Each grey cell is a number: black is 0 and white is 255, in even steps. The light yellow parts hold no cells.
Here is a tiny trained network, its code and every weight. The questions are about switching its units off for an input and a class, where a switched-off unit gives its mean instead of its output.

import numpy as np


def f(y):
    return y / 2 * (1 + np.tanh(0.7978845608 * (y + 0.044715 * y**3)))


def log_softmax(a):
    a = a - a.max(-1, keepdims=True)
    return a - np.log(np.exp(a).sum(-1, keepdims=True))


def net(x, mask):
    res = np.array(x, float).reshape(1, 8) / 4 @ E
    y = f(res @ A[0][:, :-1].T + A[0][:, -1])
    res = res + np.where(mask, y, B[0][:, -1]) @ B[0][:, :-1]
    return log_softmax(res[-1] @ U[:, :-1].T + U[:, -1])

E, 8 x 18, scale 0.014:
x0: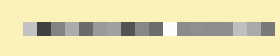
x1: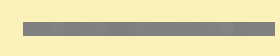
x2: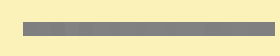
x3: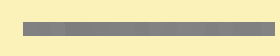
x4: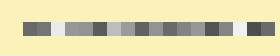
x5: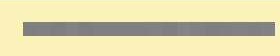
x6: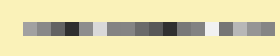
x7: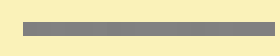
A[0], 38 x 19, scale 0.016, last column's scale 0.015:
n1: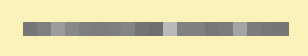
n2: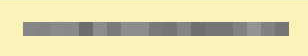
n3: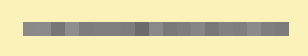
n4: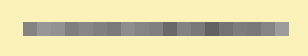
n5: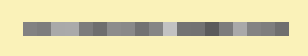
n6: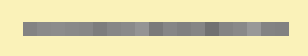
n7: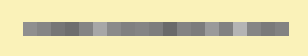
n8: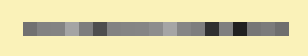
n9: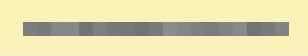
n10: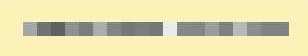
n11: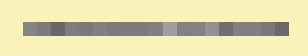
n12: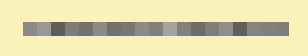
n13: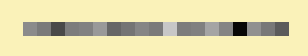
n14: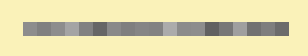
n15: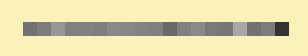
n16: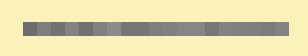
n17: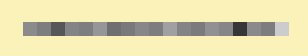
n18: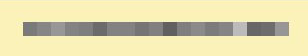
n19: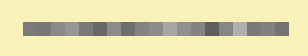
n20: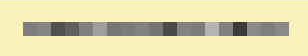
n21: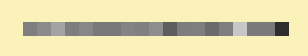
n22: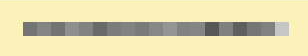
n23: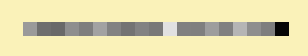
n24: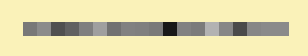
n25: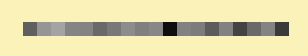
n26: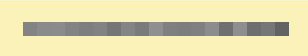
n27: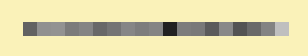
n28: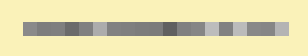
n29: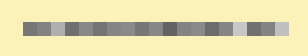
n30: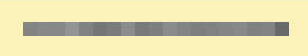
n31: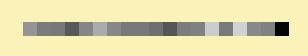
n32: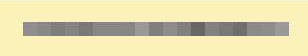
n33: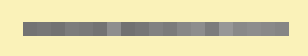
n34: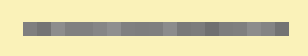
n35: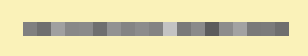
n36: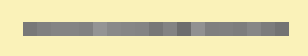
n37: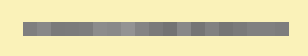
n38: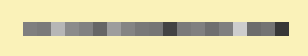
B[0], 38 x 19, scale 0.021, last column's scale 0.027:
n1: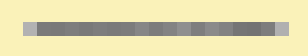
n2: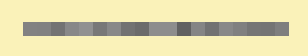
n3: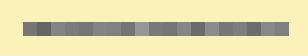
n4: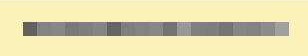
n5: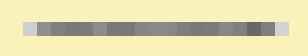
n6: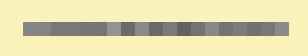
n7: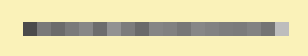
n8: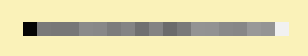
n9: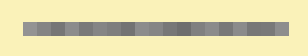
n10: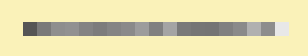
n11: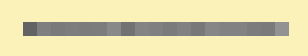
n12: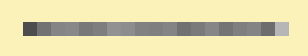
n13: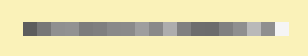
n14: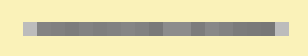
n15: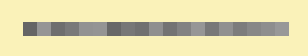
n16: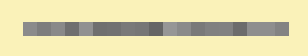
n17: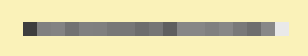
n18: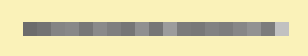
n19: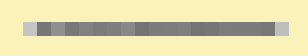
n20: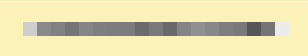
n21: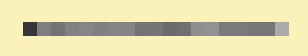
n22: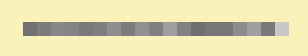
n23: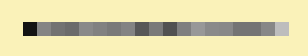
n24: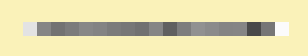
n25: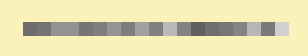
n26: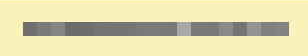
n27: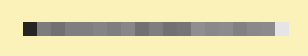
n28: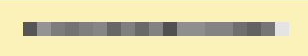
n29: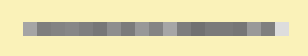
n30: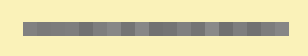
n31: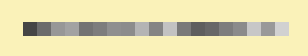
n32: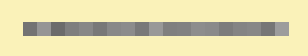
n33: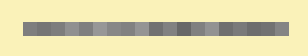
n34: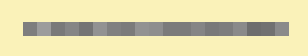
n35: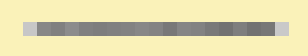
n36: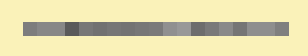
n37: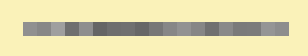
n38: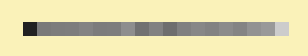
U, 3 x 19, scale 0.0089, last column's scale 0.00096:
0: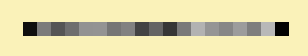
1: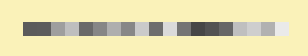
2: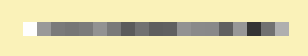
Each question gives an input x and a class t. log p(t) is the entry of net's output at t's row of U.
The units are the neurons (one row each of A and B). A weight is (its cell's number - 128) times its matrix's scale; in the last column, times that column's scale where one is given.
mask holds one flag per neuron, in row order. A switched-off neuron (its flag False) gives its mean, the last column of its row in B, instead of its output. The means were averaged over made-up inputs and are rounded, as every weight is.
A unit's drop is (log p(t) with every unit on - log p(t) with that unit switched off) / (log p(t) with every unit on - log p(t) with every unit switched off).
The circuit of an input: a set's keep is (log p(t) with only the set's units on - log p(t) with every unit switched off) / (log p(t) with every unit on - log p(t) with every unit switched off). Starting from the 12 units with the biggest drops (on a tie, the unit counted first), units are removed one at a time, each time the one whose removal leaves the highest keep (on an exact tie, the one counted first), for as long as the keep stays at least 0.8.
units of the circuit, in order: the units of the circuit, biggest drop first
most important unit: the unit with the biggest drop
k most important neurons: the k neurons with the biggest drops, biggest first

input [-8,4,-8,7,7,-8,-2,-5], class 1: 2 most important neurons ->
n25, n29
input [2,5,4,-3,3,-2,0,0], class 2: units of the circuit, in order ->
n31, n8, n27
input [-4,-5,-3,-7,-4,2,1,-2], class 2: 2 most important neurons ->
n24, n8
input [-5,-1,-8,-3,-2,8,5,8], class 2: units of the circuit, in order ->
n24
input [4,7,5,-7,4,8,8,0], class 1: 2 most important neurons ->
n31, n8
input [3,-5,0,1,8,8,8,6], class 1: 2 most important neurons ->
n31, n29
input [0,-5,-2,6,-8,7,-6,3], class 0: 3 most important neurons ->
n8, n17, n31
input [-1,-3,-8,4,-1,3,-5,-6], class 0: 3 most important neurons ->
n8, n31, n29
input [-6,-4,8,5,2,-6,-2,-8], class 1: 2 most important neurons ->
n25, n28
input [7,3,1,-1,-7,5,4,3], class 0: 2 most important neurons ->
n23, n17
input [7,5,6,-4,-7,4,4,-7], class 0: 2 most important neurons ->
n23, n17
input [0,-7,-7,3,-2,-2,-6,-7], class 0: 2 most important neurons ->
n8, n31
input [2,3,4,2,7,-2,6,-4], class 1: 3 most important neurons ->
n31, n29, n8
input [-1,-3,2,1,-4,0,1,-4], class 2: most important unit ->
n8
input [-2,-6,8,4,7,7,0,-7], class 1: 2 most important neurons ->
n29, n8
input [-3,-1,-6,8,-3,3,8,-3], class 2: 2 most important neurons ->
n24, n20
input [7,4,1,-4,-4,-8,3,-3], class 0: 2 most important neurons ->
n23, n25
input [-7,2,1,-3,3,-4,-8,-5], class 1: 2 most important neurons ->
n25, n22
